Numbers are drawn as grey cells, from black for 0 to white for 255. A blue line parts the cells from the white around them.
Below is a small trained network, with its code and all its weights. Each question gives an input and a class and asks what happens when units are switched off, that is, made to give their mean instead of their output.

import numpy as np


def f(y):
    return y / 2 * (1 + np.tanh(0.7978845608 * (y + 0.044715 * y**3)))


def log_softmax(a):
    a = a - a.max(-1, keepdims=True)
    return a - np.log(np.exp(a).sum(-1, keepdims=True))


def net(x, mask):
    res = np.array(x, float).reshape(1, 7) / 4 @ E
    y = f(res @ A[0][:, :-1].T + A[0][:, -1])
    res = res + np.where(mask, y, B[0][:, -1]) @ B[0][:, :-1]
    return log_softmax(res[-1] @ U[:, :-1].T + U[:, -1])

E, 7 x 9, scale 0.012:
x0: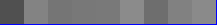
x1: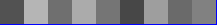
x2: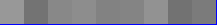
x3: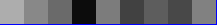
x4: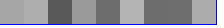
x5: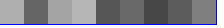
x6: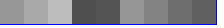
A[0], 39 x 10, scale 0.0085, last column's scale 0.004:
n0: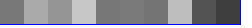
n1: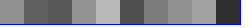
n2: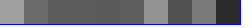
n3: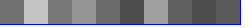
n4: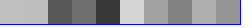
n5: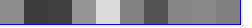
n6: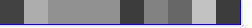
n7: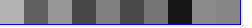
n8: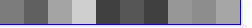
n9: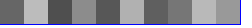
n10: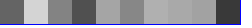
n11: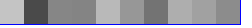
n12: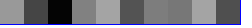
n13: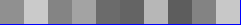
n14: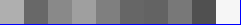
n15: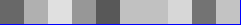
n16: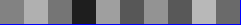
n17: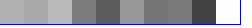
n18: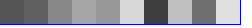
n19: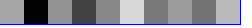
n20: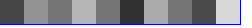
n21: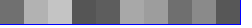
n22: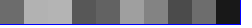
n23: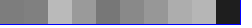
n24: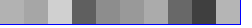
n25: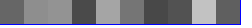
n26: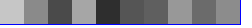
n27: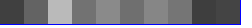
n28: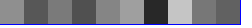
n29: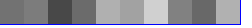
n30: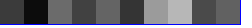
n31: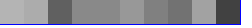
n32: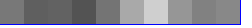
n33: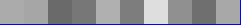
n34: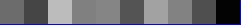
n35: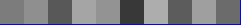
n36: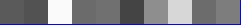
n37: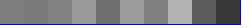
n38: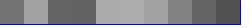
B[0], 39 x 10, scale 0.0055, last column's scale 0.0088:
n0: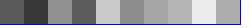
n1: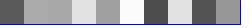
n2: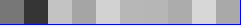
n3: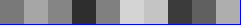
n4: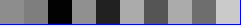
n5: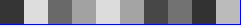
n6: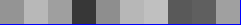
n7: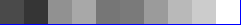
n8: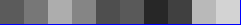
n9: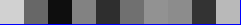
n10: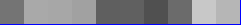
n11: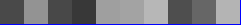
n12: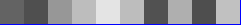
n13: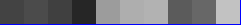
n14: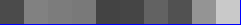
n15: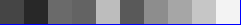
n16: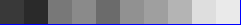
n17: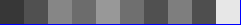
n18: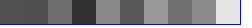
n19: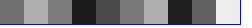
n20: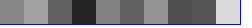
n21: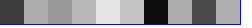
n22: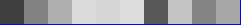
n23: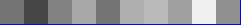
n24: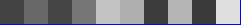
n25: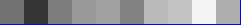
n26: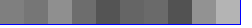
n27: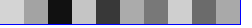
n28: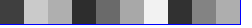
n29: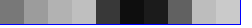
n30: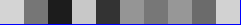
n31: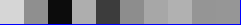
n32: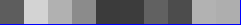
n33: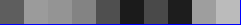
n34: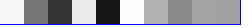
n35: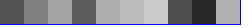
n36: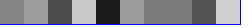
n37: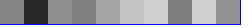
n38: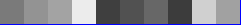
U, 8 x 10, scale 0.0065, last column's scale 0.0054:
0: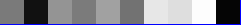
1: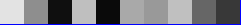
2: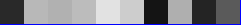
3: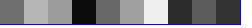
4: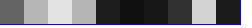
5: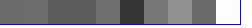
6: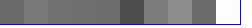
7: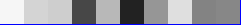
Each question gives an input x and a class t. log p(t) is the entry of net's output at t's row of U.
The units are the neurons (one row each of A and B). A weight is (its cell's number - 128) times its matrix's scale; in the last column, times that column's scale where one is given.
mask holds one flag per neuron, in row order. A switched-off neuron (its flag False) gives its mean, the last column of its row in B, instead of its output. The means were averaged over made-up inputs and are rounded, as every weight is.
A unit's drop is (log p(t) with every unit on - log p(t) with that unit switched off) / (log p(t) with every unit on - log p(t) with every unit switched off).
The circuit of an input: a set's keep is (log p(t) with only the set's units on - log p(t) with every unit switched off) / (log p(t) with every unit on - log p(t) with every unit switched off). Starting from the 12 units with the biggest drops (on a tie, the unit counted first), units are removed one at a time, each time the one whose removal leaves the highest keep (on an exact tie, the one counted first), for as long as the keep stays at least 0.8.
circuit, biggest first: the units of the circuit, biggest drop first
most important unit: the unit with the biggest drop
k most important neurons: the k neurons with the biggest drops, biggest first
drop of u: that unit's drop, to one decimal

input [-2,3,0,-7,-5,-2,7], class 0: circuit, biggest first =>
n15
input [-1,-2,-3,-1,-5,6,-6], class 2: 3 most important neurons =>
n5; n1; n29
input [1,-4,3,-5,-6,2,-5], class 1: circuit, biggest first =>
n30; n36
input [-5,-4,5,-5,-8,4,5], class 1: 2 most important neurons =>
n34; n36
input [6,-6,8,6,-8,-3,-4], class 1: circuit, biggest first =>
n30; n34
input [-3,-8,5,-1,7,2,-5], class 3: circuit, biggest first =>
n19; n11
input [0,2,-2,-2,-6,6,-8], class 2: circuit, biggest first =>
n5; n1
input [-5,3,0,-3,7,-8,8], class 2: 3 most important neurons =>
n21; n24; n22
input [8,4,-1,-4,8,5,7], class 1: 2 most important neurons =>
n9; n4
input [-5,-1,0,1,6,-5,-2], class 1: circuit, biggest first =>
n4; n31
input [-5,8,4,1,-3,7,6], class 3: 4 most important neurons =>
n3; n13; n20; n29
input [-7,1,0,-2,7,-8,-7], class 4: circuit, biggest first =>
n29; n33
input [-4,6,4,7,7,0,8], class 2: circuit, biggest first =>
n21; n22
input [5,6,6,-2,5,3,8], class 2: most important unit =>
n21
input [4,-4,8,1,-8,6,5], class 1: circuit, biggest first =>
n34; n27
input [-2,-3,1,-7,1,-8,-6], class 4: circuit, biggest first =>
n29; n32
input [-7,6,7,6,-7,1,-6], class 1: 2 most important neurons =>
n30; n34
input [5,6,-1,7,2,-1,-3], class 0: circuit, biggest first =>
n16; n25
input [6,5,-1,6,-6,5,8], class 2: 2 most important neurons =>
n22; n21
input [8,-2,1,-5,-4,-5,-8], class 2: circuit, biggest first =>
n5
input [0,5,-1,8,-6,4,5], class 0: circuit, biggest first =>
n7; n2
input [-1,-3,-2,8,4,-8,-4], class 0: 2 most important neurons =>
n16; n25
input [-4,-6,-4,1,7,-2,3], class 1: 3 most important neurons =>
n4; n31; n9
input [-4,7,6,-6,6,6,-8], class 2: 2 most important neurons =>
n1; n5
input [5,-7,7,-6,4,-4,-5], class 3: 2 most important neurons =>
n19; n11
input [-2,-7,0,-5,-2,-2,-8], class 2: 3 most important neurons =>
n5; n1; n12
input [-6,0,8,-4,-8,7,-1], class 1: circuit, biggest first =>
n34
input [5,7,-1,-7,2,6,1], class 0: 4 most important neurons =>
n0; n15; n19; n23
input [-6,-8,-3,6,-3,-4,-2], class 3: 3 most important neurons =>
n19; n28; n11
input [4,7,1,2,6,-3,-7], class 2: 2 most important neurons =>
n12; n1
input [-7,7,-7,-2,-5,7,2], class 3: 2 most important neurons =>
n3; n20
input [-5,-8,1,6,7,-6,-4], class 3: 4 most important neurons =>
n19; n28; n11; n30
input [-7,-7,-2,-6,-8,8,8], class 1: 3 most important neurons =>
n34; n36; n27
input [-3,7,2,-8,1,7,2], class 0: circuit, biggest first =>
n0
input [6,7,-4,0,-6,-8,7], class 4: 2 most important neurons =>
n10; n29
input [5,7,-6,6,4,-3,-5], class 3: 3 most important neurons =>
n6; n35; n3
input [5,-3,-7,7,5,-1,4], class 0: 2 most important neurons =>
n25; n16
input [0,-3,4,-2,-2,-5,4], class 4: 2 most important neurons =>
n32; n29
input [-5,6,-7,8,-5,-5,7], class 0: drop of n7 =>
0.2
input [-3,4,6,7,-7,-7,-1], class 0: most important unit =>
n16
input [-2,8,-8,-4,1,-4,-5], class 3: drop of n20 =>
0.1
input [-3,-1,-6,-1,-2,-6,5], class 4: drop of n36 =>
0.0
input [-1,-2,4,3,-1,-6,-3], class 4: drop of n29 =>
0.1
